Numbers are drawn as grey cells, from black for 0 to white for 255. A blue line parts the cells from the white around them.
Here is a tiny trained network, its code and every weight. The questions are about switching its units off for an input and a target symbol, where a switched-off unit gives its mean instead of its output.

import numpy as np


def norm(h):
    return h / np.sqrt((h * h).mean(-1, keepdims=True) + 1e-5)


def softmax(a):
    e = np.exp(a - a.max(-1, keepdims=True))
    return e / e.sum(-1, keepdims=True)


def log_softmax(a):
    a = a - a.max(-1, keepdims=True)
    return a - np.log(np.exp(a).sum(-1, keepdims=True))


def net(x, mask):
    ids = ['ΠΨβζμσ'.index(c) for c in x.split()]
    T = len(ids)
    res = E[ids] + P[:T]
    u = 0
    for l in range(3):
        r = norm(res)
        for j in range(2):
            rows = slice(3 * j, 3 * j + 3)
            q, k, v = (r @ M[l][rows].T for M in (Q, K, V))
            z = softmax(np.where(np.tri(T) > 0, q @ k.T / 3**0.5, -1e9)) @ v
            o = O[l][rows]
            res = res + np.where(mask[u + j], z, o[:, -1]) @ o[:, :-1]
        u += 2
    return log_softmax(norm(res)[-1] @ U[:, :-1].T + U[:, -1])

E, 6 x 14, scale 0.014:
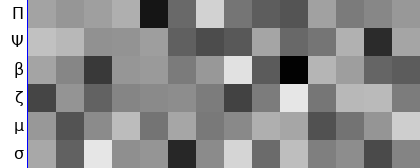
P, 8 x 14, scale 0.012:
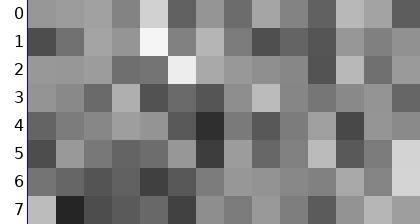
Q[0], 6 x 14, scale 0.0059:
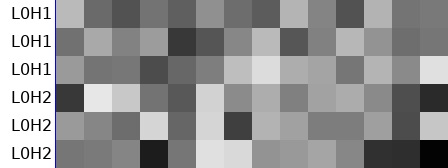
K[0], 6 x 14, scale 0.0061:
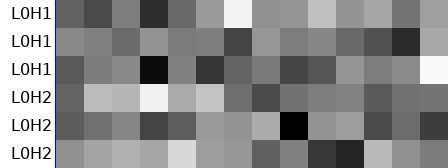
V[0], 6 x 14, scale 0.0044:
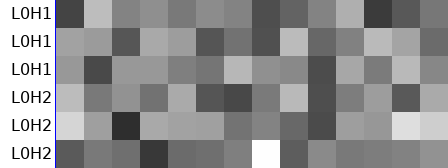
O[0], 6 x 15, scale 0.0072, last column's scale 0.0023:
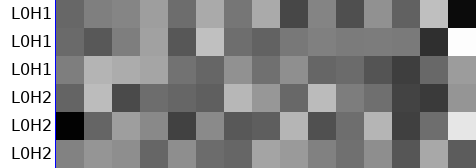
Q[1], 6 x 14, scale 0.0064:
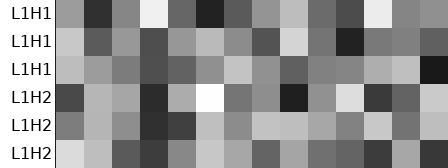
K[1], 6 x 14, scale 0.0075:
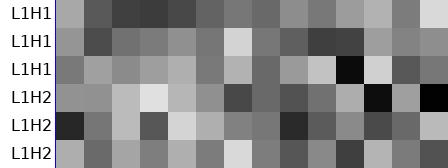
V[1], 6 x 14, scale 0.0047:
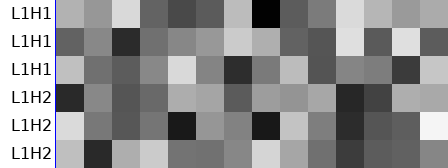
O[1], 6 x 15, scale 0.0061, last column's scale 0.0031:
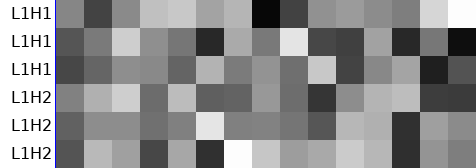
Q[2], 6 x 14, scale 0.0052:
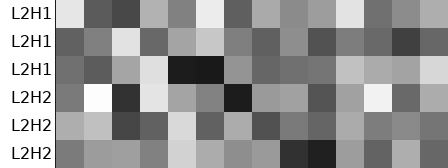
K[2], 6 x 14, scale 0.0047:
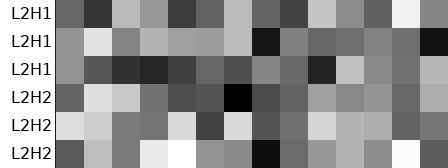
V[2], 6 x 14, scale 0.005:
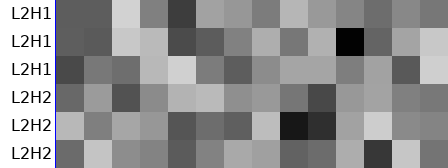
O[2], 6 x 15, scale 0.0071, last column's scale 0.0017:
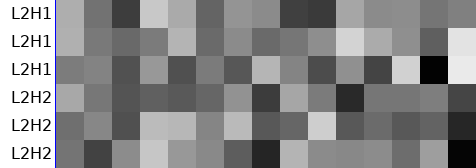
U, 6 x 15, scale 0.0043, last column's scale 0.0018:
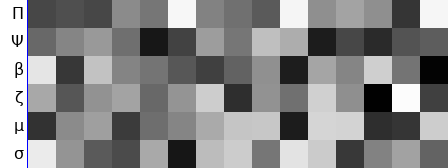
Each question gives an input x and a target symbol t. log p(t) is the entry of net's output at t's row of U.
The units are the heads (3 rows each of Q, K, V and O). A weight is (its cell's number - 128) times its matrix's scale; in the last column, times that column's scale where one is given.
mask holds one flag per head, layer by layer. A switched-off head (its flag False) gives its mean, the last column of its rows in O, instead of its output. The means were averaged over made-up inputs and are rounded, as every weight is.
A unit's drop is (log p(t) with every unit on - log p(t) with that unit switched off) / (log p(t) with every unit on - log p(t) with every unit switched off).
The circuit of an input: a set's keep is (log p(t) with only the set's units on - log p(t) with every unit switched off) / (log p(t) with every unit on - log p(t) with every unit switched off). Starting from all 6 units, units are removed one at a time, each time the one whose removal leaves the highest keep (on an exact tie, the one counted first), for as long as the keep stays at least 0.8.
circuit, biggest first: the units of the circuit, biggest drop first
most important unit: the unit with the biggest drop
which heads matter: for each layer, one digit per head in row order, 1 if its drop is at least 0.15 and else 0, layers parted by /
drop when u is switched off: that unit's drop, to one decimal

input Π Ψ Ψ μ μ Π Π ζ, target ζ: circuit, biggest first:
L1H1, L1H2, L0H2
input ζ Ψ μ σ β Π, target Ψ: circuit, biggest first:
L1H1, L2H1, L1H2, L0H2
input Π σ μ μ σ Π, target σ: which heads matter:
00 / 01 / 00
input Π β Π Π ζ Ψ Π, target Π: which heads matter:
10 / 10 / 00
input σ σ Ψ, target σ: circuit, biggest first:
L1H2, L0H2
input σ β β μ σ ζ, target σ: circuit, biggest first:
L1H2
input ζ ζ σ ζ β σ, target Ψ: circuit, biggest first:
L1H1, L2H1
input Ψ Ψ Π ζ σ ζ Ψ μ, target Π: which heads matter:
00 / 10 / 00
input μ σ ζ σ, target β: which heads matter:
10 / 01 / 00
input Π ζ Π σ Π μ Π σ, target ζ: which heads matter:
00 / 11 / 00
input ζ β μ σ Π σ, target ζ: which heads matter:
10 / 10 / 00
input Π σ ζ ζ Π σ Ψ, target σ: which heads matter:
01 / 00 / 00
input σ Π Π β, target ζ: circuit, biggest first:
L1H2, L1H1
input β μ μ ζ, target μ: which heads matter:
00 / 01 / 00
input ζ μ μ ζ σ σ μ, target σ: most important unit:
L0H2
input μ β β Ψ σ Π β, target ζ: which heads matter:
10 / 11 / 00
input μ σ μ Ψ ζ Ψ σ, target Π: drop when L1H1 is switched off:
0.6
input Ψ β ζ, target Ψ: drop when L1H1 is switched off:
0.2
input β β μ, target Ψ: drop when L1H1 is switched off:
0.1
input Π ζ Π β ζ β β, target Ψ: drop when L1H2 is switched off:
0.2
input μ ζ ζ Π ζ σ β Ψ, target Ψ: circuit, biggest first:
L1H1
